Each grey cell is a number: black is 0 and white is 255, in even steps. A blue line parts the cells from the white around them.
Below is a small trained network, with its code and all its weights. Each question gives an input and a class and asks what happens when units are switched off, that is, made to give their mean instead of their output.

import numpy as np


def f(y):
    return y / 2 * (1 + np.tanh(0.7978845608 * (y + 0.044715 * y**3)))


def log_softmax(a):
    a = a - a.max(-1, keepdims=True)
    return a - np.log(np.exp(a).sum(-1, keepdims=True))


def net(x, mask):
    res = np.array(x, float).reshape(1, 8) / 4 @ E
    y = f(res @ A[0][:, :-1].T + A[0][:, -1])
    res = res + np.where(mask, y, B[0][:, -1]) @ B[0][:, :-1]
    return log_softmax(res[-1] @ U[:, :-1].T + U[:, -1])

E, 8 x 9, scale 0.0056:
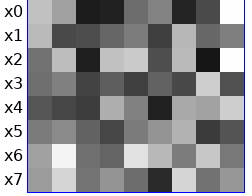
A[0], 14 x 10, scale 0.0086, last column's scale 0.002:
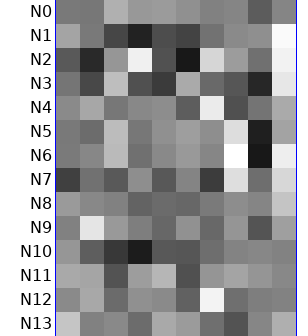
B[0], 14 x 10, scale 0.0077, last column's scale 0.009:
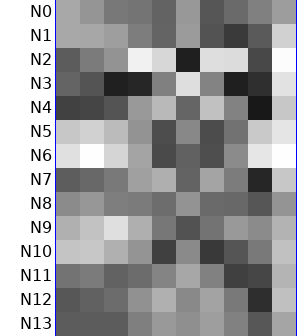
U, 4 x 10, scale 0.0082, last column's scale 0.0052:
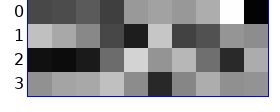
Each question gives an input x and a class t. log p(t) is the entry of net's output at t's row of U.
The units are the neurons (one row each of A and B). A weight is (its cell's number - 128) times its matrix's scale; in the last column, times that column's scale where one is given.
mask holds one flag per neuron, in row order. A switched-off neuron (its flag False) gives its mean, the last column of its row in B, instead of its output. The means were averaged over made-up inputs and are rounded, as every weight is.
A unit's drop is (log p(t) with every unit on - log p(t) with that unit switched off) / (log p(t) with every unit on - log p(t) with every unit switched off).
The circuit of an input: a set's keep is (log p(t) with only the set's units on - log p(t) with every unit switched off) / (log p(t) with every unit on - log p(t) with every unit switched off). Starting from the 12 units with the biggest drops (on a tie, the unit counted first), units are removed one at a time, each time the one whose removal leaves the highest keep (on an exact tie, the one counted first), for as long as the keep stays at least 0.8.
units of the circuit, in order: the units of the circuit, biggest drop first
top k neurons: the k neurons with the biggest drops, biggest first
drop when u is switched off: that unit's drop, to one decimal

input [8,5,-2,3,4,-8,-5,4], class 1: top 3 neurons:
(N1 N10 N4)
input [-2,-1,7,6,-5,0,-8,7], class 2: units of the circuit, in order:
(N6)
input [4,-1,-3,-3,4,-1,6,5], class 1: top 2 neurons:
(N2 N7)
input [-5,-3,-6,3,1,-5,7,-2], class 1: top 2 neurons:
(N2 N5)
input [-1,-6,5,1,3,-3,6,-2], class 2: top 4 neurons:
(N6 N5 N10 N11)
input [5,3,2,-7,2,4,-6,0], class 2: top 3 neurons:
(N6 N5 N4)
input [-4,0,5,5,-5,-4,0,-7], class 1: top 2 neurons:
(N2 N4)
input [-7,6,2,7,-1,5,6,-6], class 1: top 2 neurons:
(N2 N5)
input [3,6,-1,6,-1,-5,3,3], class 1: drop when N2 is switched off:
0.3
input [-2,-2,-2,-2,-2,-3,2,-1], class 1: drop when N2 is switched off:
0.8
